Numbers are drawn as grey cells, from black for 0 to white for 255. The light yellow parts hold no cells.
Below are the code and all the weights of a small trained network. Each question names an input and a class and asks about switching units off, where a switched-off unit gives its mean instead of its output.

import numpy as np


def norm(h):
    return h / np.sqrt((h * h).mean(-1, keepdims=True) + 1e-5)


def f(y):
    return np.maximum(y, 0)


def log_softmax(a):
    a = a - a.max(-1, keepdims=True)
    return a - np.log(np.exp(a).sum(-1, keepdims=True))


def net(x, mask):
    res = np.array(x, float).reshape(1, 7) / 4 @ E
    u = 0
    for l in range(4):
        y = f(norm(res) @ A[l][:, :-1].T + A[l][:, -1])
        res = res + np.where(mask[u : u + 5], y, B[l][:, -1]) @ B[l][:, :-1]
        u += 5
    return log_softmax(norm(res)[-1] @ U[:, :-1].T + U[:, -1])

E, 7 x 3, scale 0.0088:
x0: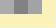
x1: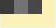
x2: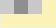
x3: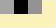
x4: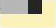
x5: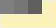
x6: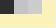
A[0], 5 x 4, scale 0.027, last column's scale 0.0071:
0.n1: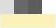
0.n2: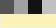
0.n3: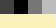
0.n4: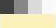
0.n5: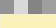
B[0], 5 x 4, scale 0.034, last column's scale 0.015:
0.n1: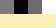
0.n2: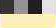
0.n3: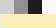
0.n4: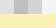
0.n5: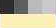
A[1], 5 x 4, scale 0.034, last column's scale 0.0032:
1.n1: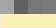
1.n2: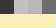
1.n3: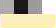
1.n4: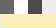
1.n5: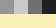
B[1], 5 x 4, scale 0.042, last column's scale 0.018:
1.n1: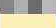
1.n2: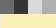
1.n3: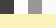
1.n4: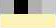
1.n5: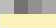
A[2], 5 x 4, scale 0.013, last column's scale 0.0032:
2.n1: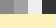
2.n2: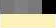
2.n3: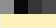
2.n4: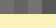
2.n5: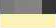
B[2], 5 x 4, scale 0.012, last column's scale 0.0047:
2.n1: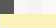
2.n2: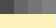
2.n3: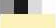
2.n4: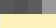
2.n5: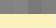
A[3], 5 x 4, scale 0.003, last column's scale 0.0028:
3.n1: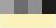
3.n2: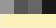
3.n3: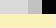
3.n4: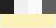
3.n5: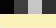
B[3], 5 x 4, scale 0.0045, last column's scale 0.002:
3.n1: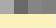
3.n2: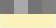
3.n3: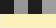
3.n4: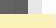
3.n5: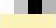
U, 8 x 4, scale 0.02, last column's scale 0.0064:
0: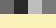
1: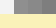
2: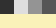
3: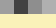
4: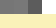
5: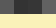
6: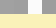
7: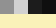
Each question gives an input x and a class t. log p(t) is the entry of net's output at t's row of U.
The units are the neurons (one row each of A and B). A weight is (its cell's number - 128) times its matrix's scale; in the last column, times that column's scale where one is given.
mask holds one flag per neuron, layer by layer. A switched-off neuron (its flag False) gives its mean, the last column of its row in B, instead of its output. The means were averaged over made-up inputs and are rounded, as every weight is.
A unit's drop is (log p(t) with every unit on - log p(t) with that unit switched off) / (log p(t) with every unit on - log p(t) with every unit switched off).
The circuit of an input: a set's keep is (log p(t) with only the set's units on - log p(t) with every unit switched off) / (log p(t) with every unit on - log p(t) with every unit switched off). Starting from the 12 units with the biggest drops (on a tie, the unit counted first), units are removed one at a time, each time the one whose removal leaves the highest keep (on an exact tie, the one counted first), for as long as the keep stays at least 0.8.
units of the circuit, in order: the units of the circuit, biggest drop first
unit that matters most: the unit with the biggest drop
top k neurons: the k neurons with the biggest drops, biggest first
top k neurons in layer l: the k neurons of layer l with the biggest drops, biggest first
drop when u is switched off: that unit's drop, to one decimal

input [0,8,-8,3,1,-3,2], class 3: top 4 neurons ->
[1.n4; 0.n1; 1.n3; 2.n3]
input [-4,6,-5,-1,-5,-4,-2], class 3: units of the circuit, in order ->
[1.n3; 0.n1]
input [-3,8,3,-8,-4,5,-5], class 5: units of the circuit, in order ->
[0.n4]
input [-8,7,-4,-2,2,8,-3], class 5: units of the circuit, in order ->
[0.n2; 1.n4]
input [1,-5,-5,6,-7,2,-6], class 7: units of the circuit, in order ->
[0.n3; 1.n4]
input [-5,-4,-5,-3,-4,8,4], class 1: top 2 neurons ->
[0.n4; 1.n5]
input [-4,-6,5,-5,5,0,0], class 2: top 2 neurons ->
[1.n4; 1.n3]
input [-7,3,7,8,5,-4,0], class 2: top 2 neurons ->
[1.n3; 0.n2]
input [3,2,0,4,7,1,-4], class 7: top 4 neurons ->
[1.n3; 1.n4; 1.n2; 0.n5]
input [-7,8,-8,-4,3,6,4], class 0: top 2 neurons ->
[1.n4; 0.n1]
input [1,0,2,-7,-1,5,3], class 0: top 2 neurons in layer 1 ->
[1.n2; 1.n3]
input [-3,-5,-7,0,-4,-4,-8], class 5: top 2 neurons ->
[0.n4; 0.n3]
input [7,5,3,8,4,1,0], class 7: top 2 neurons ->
[1.n3; 0.n3]
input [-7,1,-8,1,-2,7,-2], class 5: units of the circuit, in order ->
[0.n2]
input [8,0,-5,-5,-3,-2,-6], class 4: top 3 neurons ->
[0.n2; 0.n1; 1.n4]
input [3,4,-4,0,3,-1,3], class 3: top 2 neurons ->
[1.n4; 0.n1]
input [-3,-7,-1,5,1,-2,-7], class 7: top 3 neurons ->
[1.n3; 0.n5; 1.n2]
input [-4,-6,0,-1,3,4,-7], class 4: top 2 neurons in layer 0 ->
[0.n4; 0.n2]
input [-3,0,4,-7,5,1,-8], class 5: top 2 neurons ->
[0.n2; 0.n4]
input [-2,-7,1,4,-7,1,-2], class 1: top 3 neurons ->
[0.n3; 0.n5; 0.n4]
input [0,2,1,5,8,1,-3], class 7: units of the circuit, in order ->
[1.n4]
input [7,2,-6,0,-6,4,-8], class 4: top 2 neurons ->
[0.n4; 0.n3]
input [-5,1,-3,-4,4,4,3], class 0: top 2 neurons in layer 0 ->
[0.n1; 0.n3]
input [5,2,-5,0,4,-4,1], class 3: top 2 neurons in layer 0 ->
[0.n1; 0.n3]
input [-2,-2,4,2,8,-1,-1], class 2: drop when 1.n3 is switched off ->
0.7
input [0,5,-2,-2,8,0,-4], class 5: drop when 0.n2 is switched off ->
0.3
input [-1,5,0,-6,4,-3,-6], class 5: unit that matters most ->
0.n2
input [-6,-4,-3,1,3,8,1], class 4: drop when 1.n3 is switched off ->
-0.1
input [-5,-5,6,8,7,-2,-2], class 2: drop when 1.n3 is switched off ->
1.0
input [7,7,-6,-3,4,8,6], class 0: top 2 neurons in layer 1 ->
[1.n4; 1.n2]
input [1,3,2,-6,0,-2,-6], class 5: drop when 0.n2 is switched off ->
0.3
